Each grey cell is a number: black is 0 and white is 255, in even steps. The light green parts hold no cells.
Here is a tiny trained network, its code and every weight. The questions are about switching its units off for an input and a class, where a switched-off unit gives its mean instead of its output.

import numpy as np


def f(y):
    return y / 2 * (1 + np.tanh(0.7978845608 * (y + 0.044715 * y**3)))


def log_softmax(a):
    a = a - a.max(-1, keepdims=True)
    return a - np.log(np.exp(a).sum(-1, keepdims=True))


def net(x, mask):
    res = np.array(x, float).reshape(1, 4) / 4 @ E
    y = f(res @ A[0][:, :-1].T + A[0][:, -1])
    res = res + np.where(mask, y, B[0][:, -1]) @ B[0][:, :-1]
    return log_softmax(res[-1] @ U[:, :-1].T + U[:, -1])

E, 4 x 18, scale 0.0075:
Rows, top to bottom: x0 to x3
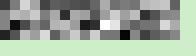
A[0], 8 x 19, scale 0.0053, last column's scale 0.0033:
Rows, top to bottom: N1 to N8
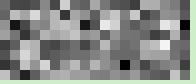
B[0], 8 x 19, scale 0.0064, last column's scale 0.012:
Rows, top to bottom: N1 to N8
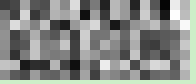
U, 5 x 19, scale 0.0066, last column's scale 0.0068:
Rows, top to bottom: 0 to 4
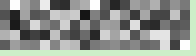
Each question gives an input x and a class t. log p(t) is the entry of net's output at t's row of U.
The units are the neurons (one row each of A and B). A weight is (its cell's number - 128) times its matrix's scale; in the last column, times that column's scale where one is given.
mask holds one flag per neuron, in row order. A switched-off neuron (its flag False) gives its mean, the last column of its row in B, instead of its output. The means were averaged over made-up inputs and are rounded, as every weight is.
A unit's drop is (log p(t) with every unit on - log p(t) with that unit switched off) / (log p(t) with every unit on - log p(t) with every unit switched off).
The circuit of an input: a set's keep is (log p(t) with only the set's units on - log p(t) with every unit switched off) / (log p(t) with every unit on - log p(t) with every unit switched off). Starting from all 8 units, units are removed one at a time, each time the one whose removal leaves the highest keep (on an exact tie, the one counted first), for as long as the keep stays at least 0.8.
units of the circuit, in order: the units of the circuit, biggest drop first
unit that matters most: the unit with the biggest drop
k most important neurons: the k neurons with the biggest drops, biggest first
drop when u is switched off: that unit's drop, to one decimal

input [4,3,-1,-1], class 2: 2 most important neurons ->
N3; N1
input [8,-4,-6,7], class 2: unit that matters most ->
N6
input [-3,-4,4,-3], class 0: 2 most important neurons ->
N3; N7
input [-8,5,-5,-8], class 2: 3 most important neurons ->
N7; N3; N8
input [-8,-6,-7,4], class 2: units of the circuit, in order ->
N3; N4
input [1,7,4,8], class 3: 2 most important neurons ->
N7; N1
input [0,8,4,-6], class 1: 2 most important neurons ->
N2; N7
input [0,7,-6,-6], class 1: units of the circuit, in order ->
N3; N2
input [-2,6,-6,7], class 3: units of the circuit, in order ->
N7; N3
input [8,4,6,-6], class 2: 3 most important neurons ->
N5; N7; N6
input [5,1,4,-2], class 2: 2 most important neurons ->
N5; N7
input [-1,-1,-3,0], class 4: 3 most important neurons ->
N3; N7; N6
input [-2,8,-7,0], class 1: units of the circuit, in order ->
N2; N3
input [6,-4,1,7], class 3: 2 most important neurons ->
N7; N4
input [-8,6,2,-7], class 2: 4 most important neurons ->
N8; N7; N4; N1
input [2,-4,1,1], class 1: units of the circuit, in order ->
N1
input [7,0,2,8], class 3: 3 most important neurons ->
N7; N4; N8
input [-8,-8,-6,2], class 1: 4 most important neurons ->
N1; N3; N5; N6
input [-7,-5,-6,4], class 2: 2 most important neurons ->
N3; N4
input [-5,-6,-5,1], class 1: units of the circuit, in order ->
N3
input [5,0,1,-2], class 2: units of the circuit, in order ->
N7; N5
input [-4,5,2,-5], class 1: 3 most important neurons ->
N7; N2; N5
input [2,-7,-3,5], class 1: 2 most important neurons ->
N1; N3
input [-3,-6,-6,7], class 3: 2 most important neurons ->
N7; N3
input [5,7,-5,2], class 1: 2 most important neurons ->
N2; N3
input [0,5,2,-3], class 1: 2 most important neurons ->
N7; N2
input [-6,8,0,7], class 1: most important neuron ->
N2
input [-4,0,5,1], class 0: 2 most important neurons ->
N3; N5
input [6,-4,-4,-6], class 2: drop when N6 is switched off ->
0.3
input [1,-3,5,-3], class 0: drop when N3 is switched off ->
0.6
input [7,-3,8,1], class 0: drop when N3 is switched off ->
1.6
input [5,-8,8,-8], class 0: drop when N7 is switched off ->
0.1
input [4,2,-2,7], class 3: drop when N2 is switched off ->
0.0
